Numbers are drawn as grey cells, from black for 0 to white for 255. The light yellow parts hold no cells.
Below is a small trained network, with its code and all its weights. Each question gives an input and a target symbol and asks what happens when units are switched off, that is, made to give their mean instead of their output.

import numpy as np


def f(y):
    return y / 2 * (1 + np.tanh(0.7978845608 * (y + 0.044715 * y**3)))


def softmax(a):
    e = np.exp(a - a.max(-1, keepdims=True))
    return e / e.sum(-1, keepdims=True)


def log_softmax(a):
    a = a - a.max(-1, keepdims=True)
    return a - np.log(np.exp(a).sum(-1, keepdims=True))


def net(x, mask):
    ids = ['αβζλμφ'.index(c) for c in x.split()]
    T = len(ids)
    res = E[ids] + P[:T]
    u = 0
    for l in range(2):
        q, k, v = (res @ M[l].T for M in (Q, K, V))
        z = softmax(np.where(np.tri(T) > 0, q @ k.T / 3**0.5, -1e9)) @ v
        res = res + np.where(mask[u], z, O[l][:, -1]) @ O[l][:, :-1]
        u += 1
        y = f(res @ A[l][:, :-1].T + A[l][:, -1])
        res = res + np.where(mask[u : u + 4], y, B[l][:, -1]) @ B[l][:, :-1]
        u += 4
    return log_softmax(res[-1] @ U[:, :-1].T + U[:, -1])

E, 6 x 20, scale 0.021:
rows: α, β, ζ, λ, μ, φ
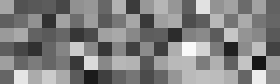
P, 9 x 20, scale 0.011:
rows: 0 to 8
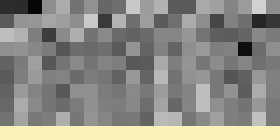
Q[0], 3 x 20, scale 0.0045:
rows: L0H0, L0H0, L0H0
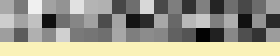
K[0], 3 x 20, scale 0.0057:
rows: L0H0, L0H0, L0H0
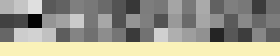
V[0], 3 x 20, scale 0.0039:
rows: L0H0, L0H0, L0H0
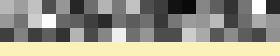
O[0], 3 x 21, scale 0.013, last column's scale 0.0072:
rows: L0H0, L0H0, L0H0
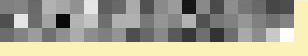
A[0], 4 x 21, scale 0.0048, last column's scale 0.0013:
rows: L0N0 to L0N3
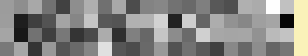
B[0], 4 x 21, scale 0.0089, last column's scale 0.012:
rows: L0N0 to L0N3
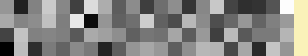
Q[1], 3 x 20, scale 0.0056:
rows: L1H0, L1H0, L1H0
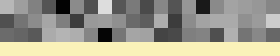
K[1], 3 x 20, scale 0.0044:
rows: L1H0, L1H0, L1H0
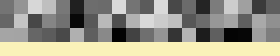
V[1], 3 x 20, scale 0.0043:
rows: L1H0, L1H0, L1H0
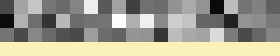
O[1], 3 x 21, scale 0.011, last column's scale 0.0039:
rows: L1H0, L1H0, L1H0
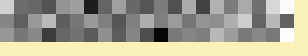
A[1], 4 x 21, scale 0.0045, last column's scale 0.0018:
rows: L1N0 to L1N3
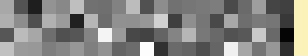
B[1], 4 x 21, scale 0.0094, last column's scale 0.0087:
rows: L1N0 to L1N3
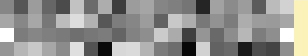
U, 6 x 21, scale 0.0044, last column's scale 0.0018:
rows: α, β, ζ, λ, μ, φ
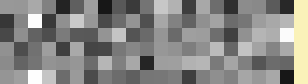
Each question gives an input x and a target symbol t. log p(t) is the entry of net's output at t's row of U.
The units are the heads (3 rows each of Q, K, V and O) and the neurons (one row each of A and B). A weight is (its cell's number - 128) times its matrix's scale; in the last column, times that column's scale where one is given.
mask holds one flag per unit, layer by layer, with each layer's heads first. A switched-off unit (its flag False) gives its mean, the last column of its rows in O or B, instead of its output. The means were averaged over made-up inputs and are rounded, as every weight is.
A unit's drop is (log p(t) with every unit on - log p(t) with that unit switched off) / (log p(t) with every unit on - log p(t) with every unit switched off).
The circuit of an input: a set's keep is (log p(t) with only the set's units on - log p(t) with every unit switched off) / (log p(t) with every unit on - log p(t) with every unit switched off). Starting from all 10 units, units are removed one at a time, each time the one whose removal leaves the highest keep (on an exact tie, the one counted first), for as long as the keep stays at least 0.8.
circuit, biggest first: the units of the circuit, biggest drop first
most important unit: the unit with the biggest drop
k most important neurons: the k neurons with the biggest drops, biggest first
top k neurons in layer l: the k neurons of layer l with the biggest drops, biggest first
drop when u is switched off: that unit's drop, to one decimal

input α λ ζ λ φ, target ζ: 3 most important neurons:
(L0N2 L0N0 L1N0)
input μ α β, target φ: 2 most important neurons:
(L0N2 L0N0)
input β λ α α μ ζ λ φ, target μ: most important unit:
L0H0
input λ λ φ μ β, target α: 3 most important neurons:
(L1N2 L0N0 L1N0)
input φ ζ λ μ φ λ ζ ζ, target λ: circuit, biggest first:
(L0H0 L1H0)
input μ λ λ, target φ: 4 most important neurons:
(L1N3 L0N0 L0N2 L0N1)
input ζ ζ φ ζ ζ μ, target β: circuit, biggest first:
(L0H0 L1H0 L1N1 L1N0)
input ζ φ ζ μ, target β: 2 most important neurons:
(L1N1 L1N2)
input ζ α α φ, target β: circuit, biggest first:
(L0H0 L1H0 L1N0)
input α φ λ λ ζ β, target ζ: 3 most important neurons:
(L0N2 L0N0 L1N0)
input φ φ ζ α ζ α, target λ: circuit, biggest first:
(L0H0 L1H0 L0N0)
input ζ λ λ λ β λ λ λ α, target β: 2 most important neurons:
(L1N2 L1N1)
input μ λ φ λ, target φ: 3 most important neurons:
(L0N0 L1N3 L0N2)
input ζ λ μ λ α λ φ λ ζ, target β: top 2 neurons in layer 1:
(L1N1 L1N2)
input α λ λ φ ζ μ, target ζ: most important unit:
L0N2
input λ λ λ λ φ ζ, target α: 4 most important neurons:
(L0N0 L1N2 L0N2 L1N0)
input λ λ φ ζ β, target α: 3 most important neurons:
(L0N0 L1N2 L1N0)
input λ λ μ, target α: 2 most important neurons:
(L0N0 L1N2)
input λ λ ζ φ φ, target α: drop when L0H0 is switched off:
0.4
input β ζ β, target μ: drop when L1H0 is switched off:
0.0
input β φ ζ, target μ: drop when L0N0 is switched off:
-0.1
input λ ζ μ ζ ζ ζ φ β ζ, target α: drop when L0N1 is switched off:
0.0
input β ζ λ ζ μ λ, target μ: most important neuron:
(L0N2)
